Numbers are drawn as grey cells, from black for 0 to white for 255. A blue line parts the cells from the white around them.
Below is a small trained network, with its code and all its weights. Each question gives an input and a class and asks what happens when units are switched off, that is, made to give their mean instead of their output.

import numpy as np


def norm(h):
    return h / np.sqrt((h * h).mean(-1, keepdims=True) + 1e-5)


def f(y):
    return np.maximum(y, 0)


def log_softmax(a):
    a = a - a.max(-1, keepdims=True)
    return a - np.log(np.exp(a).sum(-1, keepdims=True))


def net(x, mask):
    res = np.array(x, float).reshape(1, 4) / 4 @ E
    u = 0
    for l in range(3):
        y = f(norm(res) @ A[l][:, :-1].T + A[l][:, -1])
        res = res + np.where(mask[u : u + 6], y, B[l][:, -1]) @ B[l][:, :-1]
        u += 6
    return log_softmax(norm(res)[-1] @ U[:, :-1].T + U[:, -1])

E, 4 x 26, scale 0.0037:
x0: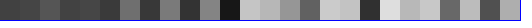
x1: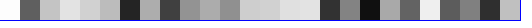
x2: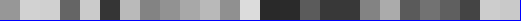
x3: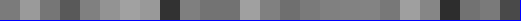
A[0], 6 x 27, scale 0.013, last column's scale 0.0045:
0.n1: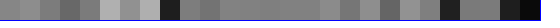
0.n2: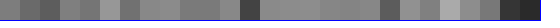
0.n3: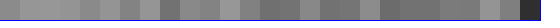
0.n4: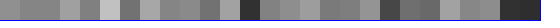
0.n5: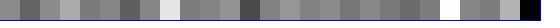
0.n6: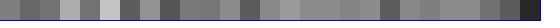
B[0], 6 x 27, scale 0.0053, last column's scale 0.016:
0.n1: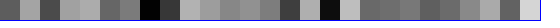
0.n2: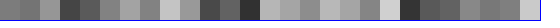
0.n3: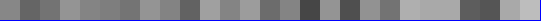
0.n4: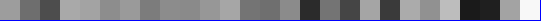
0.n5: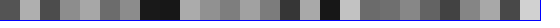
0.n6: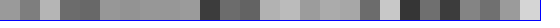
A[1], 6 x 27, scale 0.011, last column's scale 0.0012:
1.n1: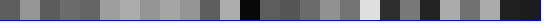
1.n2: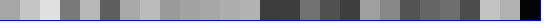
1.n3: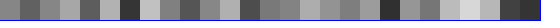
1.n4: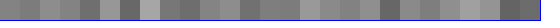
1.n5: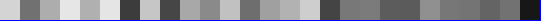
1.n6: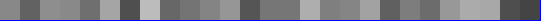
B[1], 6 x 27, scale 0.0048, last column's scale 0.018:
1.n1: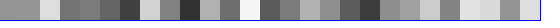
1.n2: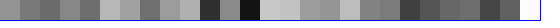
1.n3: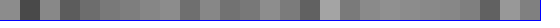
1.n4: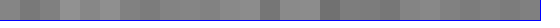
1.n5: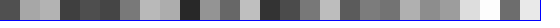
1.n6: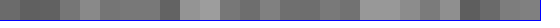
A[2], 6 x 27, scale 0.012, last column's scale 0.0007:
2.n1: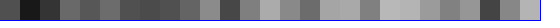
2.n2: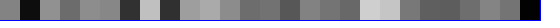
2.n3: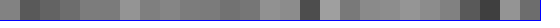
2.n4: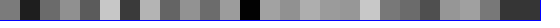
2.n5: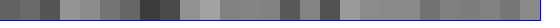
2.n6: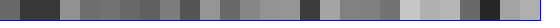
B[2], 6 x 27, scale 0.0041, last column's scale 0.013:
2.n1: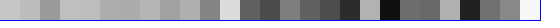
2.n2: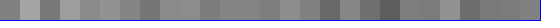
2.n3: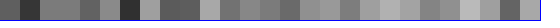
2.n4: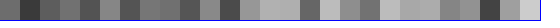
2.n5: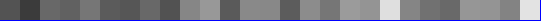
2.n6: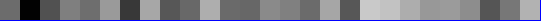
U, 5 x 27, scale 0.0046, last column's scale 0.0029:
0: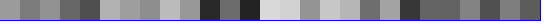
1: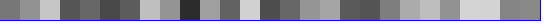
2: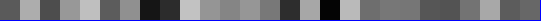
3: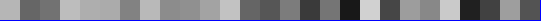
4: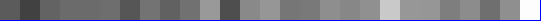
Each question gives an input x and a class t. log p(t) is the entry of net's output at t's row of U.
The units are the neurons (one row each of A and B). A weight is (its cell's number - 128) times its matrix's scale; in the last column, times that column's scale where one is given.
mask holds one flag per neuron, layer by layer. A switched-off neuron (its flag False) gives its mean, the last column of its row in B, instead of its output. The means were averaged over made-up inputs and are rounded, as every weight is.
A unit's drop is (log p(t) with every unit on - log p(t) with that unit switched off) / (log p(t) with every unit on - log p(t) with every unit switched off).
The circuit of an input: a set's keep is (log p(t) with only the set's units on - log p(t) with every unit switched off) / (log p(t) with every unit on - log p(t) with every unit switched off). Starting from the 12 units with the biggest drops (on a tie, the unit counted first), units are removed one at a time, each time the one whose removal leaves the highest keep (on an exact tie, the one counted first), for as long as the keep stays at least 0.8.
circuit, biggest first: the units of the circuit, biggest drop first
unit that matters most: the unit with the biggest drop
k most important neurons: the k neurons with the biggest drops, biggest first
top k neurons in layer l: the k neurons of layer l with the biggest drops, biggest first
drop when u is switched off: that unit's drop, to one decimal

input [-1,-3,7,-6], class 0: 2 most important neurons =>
(1.n2, 0.n1)
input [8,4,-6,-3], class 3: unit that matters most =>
2.n1
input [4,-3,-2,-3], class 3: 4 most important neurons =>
(2.n1, 1.n5, 0.n1, 1.n2)
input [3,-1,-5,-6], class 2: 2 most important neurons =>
(0.n5, 1.n2)
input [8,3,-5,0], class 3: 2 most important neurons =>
(2.n1, 1.n2)
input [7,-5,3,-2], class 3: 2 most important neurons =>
(2.n1, 1.n5)
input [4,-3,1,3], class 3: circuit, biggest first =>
(1.n5, 2.n1)
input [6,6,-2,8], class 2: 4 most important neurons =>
(0.n1, 1.n1, 0.n4, 2.n1)
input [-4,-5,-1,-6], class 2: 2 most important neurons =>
(0.n5, 1.n5)
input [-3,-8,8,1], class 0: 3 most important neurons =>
(1.n2, 1.n5, 0.n4)
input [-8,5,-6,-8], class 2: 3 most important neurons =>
(0.n5, 2.n1, 1.n2)
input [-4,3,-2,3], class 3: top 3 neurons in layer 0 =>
(0.n4, 0.n5, 0.n3)
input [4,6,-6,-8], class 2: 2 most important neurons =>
(0.n5, 1.n2)
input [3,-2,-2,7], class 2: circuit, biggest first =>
(0.n1)
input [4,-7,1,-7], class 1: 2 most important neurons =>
(1.n1, 0.n1)
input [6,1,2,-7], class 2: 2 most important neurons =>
(0.n5, 0.n4)
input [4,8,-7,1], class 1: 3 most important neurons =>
(1.n5, 1.n2, 0.n2)
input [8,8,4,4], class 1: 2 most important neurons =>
(0.n2, 1.n2)
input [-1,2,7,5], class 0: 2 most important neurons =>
(1.n2, 0.n5)
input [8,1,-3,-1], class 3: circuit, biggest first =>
(2.n1)
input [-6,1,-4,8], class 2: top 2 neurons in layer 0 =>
(0.n1, 0.n6)
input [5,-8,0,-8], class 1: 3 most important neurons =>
(1.n1, 0.n1, 1.n2)
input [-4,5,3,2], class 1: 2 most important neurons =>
(1.n5, 2.n1)
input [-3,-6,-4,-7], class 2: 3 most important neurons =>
(0.n5, 1.n5, 2.n4)
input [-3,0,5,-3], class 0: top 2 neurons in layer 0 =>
(0.n4, 0.n1)
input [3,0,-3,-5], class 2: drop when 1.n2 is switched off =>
0.1
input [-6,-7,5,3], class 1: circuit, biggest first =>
(1.n1)
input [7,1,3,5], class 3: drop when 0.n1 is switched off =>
0.2
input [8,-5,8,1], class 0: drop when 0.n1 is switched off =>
0.9
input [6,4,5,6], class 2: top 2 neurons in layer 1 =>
(1.n5, 1.n1)
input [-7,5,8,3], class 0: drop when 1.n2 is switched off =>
1.7
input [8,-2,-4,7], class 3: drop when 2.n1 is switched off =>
0.9
